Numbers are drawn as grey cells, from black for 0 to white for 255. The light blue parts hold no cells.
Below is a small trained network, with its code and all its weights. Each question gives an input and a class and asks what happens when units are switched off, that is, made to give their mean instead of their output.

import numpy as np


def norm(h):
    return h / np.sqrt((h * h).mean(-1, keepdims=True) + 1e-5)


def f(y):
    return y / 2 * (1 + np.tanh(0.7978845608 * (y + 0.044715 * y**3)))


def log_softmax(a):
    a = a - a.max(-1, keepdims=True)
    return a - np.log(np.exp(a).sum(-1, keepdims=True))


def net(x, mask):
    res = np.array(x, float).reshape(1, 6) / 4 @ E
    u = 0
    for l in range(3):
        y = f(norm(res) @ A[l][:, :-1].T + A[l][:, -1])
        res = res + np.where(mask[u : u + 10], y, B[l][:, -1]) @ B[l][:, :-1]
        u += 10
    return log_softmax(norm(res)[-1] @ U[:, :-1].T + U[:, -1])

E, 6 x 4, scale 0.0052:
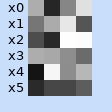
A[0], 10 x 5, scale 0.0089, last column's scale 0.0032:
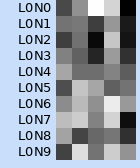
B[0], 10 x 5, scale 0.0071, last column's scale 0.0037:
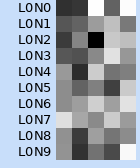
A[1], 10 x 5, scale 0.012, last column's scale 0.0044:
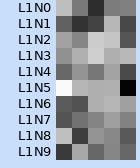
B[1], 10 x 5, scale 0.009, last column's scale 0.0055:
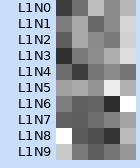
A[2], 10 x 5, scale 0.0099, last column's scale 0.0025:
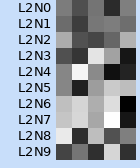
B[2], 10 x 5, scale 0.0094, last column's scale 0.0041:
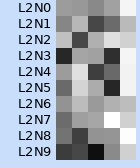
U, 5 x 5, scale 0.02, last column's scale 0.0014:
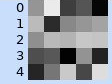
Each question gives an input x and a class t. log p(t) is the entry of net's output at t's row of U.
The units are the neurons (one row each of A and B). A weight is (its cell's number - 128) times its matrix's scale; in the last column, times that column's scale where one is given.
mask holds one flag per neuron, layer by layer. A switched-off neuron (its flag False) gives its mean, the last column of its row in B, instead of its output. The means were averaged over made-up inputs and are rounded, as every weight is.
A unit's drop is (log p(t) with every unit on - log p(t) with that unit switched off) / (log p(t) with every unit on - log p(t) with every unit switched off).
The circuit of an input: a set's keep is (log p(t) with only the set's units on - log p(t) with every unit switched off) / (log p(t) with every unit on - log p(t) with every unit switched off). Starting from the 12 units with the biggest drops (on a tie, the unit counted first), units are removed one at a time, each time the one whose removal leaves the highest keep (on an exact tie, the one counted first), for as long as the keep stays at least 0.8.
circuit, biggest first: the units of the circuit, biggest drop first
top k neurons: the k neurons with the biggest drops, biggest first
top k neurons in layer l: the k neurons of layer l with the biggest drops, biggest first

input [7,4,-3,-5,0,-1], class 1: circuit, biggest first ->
[L1N8]
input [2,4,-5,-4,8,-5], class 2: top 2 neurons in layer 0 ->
[L0N7 L0N6]
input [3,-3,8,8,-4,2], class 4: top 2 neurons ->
[L0N9 L2N5]
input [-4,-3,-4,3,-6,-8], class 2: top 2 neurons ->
[L1N5 L0N9]
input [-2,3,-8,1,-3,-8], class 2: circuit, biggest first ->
[L1N5 L1N6 L2N7]
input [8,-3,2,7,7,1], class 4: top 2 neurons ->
[L0N6 L0N0]
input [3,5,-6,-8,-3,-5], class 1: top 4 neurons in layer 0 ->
[L0N6 L0N4 L0N7 L0N8]
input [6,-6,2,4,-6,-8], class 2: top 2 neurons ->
[L1N5 L0N9]
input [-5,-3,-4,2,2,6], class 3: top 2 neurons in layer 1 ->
[L1N8 L1N6]
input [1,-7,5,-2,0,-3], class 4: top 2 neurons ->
[L0N6 L2N5]
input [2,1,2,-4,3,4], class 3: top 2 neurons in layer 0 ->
[L0N2 L0N4]
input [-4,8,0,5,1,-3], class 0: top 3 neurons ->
[L2N4 L0N5 L1N0]
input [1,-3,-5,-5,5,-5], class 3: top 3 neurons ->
[L0N2 L2N9 L0N9]
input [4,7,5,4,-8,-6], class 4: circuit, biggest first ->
[L2N3]
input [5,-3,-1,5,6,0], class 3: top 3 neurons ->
[L0N2 L2N9 L0N9]
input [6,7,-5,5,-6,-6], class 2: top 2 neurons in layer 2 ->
[L2N7 L2N6]
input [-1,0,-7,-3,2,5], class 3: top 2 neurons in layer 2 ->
[L2N5 L2N9]
